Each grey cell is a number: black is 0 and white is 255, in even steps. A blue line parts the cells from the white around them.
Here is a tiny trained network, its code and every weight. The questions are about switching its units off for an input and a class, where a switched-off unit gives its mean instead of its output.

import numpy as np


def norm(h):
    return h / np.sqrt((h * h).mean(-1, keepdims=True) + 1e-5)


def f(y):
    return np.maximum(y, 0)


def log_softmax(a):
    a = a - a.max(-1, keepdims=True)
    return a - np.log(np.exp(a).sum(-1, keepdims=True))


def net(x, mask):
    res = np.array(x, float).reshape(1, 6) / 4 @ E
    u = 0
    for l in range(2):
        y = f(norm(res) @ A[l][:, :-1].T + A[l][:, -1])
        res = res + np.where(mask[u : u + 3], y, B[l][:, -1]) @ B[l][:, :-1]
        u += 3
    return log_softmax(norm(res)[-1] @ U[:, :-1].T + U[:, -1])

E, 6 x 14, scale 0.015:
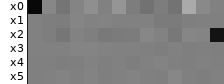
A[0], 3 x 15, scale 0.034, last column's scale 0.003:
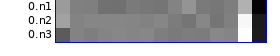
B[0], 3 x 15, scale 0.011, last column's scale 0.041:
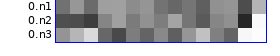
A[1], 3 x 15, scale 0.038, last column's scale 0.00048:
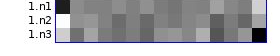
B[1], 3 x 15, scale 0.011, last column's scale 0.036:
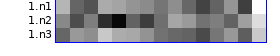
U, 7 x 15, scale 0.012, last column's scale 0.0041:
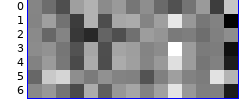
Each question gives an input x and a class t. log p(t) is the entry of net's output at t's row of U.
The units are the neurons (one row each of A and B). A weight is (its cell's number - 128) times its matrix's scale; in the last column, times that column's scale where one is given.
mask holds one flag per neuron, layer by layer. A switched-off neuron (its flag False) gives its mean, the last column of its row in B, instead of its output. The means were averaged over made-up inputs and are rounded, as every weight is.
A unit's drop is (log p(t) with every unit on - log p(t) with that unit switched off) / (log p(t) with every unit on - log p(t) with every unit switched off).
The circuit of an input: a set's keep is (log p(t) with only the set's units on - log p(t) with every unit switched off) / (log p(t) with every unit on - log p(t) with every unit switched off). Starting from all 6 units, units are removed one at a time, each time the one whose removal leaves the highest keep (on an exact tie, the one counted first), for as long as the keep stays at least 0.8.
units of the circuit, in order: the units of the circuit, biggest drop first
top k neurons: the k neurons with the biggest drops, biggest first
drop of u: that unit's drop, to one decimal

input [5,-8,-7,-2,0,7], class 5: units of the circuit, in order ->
(0.n3)
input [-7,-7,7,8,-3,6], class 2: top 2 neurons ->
(1.n2, 0.n2)
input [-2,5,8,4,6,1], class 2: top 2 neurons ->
(0.n2, 0.n3)
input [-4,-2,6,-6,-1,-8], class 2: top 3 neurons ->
(0.n2, 1.n2, 0.n3)
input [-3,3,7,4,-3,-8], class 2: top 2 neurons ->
(0.n2, 0.n3)
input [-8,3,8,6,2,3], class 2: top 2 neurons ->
(1.n2, 0.n2)
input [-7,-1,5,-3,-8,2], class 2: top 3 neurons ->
(1.n2, 0.n2, 0.n3)
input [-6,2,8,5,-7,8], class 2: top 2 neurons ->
(0.n2, 1.n2)
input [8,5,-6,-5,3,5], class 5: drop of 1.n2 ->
0.0
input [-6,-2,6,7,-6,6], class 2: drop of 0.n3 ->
0.1
